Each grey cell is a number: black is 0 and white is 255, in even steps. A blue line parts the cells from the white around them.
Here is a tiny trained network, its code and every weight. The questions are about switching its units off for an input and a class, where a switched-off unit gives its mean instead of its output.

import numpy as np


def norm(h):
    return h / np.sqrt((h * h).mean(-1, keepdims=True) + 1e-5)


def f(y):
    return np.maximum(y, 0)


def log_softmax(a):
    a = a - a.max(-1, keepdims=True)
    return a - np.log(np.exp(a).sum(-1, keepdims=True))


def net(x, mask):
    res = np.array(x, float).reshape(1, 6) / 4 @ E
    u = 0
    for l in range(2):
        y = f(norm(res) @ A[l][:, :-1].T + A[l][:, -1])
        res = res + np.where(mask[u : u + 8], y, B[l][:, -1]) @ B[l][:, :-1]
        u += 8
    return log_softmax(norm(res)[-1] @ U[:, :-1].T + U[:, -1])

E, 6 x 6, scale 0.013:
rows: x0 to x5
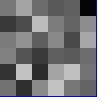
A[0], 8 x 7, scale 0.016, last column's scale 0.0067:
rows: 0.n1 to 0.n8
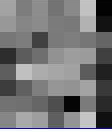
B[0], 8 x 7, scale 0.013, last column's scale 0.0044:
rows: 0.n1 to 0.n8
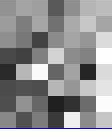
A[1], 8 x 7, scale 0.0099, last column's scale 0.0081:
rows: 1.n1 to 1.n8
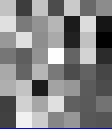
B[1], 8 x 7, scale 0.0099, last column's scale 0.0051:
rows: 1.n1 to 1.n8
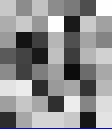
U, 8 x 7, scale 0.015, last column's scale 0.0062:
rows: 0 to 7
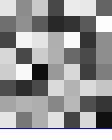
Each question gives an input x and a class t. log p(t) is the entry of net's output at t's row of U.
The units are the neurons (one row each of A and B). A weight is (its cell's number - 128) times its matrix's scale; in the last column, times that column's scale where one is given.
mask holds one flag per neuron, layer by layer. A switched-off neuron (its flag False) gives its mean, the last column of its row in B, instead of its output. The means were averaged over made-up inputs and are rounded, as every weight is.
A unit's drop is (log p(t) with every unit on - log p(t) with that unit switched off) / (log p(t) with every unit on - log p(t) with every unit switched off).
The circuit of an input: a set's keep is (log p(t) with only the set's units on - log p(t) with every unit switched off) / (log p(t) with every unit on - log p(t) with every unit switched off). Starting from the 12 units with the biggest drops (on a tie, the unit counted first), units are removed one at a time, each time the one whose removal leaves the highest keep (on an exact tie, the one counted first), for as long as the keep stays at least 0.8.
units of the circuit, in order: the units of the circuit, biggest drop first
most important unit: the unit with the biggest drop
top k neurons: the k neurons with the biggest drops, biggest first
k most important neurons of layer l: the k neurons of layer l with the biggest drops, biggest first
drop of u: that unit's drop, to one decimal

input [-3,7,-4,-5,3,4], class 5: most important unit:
0.n6
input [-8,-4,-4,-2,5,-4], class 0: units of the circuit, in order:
0.n8; 1.n8
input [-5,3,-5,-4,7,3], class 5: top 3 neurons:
0.n6; 0.n4; 1.n4
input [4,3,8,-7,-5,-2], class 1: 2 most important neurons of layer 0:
0.n7; 0.n5
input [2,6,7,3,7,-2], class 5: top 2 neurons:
0.n4; 0.n6
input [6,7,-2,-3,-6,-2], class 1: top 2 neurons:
0.n7; 0.n5
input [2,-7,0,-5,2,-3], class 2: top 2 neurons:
0.n5; 1.n8
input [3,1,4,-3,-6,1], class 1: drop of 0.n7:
0.6
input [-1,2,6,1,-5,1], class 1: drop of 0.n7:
1.3
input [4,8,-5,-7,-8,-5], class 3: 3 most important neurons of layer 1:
1.n5; 1.n7; 1.n1
